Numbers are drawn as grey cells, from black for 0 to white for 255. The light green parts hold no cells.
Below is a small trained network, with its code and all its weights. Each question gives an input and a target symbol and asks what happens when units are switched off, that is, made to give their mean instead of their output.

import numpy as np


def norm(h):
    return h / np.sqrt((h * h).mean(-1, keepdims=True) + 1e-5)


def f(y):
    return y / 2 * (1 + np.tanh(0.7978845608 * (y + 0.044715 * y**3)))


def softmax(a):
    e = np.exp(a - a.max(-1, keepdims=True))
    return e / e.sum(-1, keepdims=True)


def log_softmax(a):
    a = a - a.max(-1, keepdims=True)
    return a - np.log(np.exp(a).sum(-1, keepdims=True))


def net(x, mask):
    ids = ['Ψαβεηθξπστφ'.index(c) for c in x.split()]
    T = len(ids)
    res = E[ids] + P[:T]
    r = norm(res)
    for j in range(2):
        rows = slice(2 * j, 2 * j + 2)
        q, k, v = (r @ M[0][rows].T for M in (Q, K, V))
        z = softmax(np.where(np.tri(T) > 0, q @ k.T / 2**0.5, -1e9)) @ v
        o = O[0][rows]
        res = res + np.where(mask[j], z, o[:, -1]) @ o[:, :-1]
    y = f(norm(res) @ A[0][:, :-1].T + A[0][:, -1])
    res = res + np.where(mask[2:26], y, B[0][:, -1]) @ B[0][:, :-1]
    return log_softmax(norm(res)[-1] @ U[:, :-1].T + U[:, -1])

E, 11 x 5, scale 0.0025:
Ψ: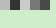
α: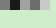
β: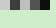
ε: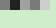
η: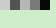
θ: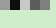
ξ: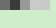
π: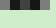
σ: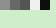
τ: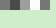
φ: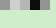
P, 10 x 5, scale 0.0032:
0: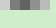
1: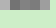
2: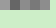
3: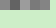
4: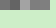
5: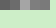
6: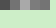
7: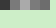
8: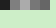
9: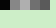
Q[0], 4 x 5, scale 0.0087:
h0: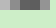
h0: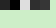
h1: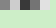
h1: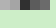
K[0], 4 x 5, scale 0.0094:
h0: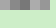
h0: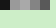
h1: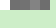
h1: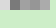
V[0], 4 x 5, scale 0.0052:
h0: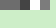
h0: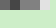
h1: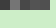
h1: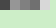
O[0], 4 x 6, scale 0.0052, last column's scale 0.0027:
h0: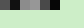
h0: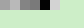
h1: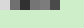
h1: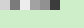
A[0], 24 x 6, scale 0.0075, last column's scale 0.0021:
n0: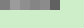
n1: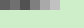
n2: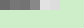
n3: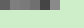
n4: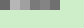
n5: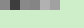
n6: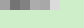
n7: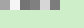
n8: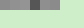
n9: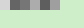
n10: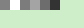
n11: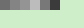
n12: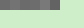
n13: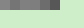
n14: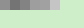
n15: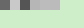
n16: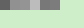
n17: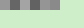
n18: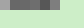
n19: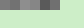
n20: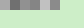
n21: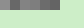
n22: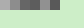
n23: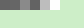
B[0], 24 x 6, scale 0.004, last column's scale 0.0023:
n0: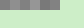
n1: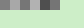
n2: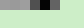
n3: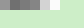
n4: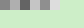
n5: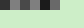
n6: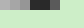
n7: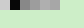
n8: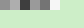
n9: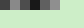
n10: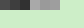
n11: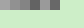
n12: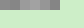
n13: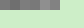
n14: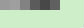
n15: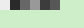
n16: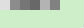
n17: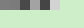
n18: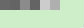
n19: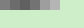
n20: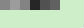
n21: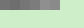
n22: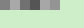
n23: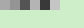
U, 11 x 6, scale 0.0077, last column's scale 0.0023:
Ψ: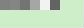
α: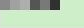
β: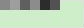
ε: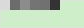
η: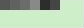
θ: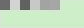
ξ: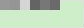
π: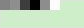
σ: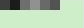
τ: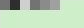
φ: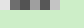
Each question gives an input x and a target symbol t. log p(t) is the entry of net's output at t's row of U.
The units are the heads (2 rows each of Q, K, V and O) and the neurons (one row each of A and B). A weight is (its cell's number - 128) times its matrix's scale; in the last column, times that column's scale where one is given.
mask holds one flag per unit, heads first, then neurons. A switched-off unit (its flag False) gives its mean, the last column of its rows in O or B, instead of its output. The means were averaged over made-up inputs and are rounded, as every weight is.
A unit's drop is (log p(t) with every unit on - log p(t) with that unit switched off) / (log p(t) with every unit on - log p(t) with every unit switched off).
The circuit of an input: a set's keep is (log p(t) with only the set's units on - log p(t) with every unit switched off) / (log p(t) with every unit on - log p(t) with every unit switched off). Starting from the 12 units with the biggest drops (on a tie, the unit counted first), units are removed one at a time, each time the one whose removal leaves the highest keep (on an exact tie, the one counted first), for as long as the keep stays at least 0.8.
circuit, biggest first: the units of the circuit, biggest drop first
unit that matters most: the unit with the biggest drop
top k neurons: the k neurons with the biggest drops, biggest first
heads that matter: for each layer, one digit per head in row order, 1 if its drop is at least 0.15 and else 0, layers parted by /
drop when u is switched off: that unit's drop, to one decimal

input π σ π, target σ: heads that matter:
10
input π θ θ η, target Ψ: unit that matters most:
h1
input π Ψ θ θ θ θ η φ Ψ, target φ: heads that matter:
10
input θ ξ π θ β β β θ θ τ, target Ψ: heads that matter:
01
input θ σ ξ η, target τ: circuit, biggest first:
[h0, h1]
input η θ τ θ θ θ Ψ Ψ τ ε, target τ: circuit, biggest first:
[h0, h1]
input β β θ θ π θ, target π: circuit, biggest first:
[h1, n9]
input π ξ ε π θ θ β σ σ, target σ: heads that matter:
10
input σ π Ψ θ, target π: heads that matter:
10
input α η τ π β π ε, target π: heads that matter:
11
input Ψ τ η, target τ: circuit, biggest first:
[h0, n8]
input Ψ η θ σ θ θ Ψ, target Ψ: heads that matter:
01
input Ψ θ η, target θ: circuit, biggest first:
[h1, h0]
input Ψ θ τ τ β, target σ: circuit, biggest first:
[h0]
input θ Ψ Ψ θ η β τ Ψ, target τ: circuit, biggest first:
[h0, n8]
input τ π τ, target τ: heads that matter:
10
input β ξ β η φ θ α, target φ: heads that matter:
10
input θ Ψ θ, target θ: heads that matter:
11
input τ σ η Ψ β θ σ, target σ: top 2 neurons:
[n8, n4]
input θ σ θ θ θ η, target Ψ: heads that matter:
00
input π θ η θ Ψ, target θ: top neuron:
[n7]
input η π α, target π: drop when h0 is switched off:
0.8
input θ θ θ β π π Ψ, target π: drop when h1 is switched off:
0.9
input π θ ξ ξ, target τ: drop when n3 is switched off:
0.0
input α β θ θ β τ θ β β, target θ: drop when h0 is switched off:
0.8
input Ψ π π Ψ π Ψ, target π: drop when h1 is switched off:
0.8
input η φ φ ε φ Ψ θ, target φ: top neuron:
[n7]
